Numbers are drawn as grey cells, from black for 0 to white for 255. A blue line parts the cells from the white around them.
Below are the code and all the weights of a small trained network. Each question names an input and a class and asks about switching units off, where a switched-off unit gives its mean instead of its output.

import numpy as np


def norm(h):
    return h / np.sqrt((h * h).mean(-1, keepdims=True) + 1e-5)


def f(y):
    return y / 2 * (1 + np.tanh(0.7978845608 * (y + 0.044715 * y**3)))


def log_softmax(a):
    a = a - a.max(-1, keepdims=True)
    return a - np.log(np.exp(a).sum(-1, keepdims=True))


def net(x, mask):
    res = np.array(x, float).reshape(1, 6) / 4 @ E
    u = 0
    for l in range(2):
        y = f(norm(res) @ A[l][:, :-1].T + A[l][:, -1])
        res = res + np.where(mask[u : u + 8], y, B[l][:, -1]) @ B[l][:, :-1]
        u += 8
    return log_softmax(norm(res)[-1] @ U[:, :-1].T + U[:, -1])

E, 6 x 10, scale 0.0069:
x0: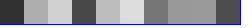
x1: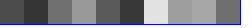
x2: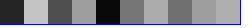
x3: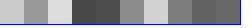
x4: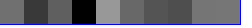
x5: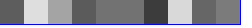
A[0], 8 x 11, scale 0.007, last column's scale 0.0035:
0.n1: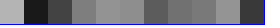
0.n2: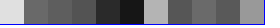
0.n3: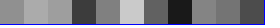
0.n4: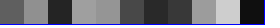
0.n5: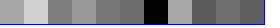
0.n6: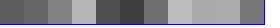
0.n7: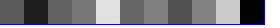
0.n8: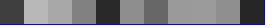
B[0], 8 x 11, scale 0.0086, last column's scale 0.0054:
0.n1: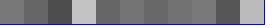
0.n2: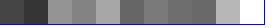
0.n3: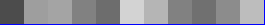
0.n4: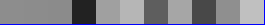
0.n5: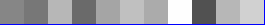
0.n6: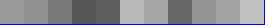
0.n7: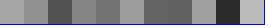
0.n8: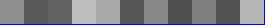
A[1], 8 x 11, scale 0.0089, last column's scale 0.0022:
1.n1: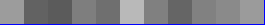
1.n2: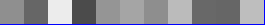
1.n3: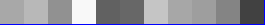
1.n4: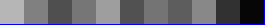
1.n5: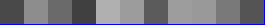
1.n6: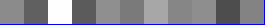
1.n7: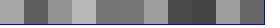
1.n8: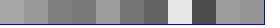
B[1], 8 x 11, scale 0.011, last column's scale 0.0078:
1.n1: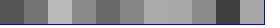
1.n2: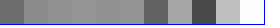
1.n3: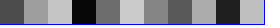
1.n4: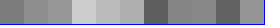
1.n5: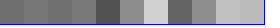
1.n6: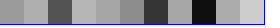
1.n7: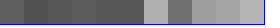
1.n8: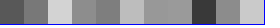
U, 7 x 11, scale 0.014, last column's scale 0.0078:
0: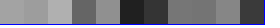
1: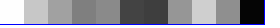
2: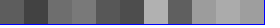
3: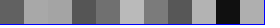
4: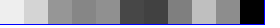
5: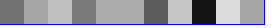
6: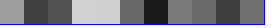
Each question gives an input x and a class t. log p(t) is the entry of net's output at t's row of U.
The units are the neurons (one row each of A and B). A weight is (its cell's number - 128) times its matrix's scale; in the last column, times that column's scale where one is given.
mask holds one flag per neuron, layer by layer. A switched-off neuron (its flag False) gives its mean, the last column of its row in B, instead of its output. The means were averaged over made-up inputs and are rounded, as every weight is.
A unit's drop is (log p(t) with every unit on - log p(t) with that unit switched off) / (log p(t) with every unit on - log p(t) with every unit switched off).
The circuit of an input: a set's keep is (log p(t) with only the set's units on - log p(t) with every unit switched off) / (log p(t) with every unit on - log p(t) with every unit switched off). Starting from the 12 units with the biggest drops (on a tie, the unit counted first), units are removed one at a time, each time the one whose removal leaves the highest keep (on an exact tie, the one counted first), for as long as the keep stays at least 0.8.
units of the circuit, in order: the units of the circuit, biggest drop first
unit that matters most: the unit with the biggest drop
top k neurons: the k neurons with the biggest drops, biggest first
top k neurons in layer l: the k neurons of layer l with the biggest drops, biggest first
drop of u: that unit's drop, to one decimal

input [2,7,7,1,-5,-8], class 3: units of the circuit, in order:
(1.n3)
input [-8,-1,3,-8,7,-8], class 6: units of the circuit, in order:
(0.n7 1.n4)
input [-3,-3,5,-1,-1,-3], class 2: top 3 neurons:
(0.n5 1.n2 1.n6)
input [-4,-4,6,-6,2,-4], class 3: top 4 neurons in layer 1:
(1.n2 1.n6 1.n1 1.n7)
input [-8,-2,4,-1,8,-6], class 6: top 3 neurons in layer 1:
(1.n5 1.n4 1.n3)
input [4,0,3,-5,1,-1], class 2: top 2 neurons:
(1.n5 0.n5)
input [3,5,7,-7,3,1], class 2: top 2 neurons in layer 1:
(1.n3 1.n5)
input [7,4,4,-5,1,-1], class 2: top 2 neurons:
(1.n3 1.n5)
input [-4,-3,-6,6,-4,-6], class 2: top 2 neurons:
(1.n7 0.n5)
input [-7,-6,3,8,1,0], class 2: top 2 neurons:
(1.n7 0.n4)
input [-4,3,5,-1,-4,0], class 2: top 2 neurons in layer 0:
(0.n2 0.n7)
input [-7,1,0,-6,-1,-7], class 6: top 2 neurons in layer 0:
(0.n7 0.n1)
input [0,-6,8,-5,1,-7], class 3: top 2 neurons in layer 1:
(1.n2 1.n6)
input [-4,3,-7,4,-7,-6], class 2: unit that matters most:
1.n7
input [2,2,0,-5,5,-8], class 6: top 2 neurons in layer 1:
(1.n3 1.n4)
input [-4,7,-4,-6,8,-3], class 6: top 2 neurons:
(0.n7 1.n4)
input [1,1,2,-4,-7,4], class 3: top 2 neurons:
(1.n3 0.n8)
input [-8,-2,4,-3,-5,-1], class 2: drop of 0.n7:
-0.1
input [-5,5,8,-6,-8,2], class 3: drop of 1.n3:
0.7
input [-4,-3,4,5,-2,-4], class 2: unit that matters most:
0.n2
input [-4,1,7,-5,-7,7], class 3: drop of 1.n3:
0.7
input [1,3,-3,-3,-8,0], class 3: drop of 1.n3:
0.2
